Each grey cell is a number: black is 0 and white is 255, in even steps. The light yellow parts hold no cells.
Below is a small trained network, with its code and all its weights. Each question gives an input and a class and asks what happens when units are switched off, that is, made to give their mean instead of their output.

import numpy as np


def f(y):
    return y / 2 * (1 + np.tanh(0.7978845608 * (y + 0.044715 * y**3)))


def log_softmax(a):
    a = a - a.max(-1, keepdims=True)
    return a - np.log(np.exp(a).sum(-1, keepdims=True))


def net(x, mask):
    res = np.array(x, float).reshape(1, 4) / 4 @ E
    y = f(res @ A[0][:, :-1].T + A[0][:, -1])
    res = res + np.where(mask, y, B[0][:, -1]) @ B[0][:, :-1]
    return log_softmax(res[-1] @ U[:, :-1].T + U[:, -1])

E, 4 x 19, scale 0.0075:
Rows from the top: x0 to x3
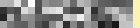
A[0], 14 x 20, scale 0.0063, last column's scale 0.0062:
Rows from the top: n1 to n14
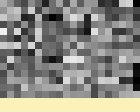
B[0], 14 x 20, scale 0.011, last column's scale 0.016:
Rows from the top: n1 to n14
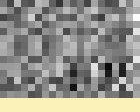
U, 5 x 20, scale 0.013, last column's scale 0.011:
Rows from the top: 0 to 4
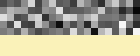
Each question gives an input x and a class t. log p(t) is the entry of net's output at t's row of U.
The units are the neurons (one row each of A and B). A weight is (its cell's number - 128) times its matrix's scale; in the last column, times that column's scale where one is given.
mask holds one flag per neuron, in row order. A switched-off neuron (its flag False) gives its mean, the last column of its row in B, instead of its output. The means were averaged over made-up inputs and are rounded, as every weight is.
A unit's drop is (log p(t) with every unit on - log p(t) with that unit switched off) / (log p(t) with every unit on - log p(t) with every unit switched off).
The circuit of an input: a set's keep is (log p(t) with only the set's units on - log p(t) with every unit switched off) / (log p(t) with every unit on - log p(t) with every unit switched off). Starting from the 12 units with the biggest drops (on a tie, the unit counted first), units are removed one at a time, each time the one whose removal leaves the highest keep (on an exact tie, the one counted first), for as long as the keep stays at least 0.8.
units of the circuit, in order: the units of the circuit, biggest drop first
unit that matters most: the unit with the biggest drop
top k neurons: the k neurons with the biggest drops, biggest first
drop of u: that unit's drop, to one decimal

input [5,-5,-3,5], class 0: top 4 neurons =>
(n3; n12; n5; n8)
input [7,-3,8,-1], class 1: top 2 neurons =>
(n9; n11)
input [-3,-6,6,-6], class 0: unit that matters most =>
n3
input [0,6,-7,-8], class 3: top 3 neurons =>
(n12; n3; n9)
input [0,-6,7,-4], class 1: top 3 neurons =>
(n9; n11; n14)
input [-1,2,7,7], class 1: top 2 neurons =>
(n9; n12)
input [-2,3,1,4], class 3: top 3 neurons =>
(n3; n9; n5)
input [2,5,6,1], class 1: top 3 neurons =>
(n3; n14; n11)
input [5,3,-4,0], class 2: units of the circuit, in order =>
(n3; n9)
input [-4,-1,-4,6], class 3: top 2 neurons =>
(n1; n9)
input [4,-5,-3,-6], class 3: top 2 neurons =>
(n12; n13)
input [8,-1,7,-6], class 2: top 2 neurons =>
(n7; n2)
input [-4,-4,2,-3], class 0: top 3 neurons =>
(n3; n7; n2)
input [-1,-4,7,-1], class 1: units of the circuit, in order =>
(n11)
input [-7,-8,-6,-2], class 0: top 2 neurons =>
(n3; n5)
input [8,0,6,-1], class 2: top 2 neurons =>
(n7; n2)
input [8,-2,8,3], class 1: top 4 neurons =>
(n9; n11; n14; n8)
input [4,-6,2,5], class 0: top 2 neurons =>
(n3; n12)
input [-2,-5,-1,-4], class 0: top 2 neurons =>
(n3; n1)
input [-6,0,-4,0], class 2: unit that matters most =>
n9
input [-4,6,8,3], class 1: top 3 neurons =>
(n3; n14; n11)
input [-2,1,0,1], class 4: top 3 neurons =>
(n3; n1; n7)
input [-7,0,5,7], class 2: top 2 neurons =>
(n8; n4)
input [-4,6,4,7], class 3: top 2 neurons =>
(n3; n1)
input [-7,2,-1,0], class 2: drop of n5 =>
0.0
